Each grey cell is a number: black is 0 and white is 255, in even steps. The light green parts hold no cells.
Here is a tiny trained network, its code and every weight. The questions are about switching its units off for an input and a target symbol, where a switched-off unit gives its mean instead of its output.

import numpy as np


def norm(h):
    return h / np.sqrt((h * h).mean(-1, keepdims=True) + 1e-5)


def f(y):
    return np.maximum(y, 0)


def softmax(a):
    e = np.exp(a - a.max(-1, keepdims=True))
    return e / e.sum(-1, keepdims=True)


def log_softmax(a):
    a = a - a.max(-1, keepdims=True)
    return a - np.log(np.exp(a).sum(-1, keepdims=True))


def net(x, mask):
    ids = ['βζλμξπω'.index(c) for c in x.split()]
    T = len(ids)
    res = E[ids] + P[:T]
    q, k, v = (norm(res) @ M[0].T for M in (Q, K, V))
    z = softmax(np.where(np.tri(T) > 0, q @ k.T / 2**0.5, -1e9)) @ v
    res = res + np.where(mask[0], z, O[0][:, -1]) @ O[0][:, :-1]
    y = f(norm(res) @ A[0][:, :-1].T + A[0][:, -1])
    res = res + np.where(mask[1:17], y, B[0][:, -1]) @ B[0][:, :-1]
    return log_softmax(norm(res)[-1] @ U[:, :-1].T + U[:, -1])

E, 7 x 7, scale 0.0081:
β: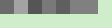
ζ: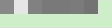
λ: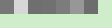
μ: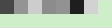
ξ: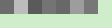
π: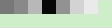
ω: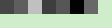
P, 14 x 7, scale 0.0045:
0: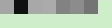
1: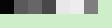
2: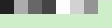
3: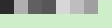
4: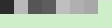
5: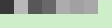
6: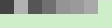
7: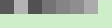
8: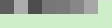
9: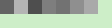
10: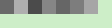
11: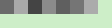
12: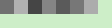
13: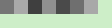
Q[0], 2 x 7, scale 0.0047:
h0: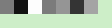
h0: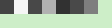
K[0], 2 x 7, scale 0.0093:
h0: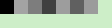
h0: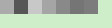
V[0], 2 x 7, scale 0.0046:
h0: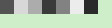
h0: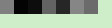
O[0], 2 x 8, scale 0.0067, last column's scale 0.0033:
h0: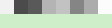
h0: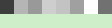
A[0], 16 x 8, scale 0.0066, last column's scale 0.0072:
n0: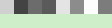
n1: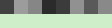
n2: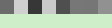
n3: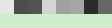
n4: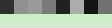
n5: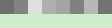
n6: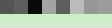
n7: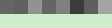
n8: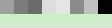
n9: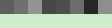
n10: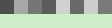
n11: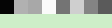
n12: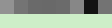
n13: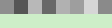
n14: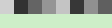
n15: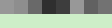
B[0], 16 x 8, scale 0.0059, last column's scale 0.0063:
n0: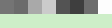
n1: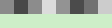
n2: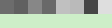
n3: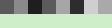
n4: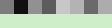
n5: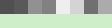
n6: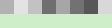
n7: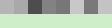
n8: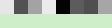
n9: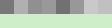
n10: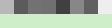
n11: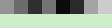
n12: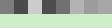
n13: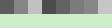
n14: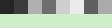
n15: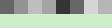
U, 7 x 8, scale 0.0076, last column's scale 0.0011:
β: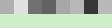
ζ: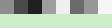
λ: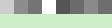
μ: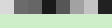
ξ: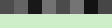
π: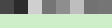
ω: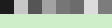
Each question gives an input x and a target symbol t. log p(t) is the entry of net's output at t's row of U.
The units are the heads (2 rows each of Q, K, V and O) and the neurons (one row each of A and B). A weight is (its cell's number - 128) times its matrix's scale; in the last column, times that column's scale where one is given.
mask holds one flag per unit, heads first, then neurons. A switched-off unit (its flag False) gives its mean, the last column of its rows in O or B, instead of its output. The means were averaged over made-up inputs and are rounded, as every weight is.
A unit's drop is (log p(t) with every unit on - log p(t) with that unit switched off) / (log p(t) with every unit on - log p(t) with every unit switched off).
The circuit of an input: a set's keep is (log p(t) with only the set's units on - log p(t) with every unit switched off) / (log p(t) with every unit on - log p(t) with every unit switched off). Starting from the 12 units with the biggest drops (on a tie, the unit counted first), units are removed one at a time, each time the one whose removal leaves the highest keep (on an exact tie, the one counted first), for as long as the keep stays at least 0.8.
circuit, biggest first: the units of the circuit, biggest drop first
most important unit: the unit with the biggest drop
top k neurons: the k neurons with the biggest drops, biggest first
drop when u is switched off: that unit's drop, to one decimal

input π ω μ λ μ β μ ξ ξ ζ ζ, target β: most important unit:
n2
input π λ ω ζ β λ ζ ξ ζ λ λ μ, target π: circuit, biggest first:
(n14, h0)
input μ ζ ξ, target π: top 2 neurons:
(n4, n1)
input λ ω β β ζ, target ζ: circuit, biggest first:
(h0, n3)
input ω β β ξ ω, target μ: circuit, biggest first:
(n7, n0)
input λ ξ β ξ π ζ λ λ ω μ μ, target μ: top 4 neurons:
(n0, n7, n6, n2)
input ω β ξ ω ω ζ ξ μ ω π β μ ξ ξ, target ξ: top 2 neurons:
(n11, n2)
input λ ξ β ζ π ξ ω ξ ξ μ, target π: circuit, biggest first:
(n14, n5, h0)
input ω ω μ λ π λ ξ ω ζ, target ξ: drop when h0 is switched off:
0.8
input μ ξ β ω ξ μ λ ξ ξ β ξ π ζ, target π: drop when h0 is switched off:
0.9
